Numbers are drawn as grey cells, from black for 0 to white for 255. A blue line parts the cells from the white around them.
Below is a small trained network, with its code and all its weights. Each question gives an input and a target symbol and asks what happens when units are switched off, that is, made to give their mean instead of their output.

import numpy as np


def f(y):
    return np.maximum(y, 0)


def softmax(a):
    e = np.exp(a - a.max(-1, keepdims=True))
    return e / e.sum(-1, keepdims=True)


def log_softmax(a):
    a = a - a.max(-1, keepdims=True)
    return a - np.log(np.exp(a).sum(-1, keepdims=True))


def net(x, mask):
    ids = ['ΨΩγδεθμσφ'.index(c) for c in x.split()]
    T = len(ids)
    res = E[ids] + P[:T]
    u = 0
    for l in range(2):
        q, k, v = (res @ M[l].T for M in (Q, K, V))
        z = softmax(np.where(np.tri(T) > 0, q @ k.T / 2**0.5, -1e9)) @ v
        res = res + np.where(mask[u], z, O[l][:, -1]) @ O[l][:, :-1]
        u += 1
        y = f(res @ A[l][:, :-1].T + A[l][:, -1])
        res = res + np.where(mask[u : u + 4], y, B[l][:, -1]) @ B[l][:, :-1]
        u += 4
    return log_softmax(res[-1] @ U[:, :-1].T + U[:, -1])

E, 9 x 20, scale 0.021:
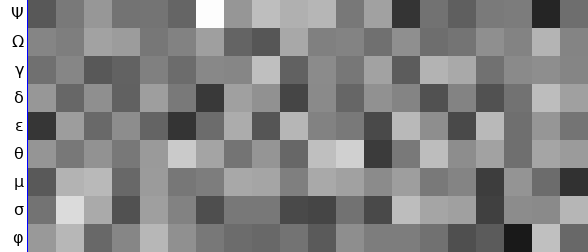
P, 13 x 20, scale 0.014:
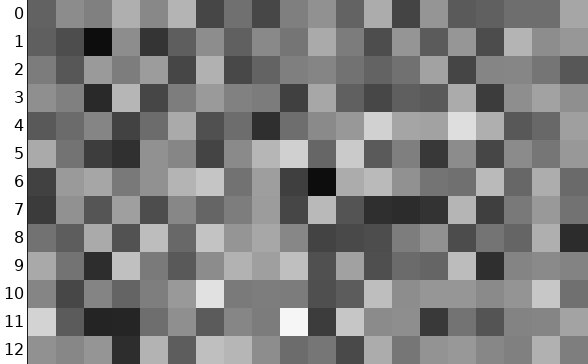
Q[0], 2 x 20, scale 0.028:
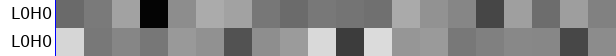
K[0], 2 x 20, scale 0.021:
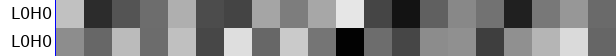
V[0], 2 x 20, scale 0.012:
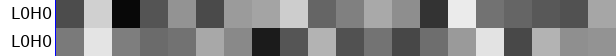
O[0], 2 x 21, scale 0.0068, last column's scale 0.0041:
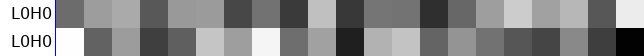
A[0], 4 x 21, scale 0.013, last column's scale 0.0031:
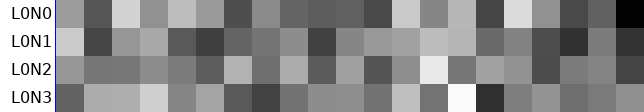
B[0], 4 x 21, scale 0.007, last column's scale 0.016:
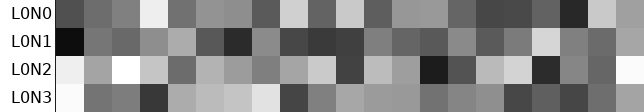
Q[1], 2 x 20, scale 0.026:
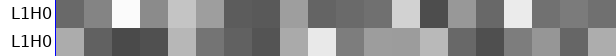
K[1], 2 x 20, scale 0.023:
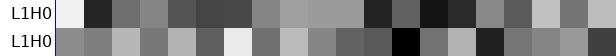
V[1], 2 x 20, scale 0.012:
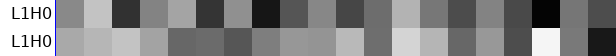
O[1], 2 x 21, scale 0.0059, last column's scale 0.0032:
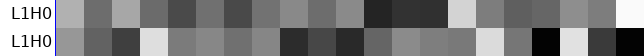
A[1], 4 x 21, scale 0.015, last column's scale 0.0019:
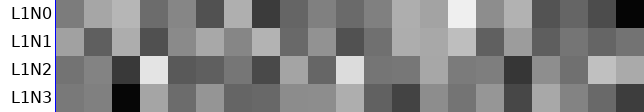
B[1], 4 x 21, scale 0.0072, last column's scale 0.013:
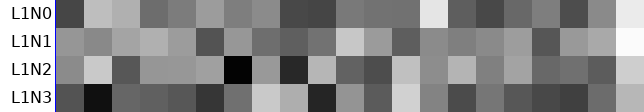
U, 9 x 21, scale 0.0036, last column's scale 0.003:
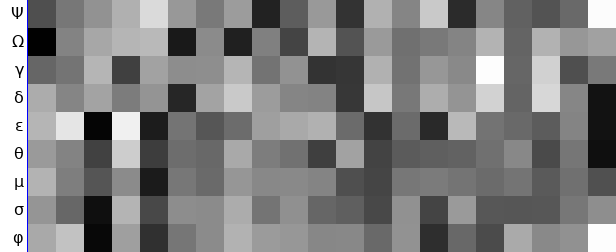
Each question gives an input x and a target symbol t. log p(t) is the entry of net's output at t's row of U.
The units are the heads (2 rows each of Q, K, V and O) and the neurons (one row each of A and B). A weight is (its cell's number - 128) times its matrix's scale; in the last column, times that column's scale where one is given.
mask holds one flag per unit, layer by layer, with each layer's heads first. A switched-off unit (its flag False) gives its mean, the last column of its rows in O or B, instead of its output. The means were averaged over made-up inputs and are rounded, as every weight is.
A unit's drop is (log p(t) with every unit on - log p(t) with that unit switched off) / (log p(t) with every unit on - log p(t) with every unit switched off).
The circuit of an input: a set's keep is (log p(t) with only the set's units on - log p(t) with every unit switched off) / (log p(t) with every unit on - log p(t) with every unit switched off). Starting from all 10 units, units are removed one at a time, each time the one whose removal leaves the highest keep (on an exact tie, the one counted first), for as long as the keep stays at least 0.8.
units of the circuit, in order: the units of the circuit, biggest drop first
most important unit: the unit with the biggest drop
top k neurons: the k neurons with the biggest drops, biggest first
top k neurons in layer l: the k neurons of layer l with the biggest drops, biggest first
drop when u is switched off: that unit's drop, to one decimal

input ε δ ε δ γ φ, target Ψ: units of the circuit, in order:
[L0N2 L0H0 L1N2]
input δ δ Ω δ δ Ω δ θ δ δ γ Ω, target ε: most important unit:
L0H0
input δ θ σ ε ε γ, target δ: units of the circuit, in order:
[L0H0 L1N1]
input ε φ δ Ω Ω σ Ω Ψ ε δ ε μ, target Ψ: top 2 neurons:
[L0N2 L1N2]
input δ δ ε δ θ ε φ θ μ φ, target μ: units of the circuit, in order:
[L0N2 L1H0]
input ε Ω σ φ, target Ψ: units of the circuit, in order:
[L0N2 L1N2]
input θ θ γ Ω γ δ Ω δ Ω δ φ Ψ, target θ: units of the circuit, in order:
[L0H0 L0N1 L0N2]
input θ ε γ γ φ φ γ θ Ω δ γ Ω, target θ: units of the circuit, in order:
[L0H0 L0N1 L0N2]
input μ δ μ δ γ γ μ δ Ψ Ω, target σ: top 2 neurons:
[L0N2 L1N3]
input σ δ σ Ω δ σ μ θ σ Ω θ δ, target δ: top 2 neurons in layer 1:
[L1N1 L1N0]
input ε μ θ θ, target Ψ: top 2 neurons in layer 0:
[L0N2 L0N3]
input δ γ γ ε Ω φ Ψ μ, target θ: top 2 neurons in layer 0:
[L0N1 L0N2]
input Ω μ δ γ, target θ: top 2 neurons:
[L0N1 L0N2]
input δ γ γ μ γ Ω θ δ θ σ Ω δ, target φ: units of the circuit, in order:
[L1H0]
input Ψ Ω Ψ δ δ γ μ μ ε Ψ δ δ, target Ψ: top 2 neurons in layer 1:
[L1N2 L1N3]
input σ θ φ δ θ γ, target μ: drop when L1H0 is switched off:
0.8
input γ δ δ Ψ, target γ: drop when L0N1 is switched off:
0.0
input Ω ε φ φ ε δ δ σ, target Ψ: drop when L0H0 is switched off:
0.2
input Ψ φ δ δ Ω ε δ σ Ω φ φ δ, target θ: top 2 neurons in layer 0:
[L0N1 L0N2]
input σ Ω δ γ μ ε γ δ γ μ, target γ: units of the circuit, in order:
[L0H0]
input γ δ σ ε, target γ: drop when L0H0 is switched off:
1.0
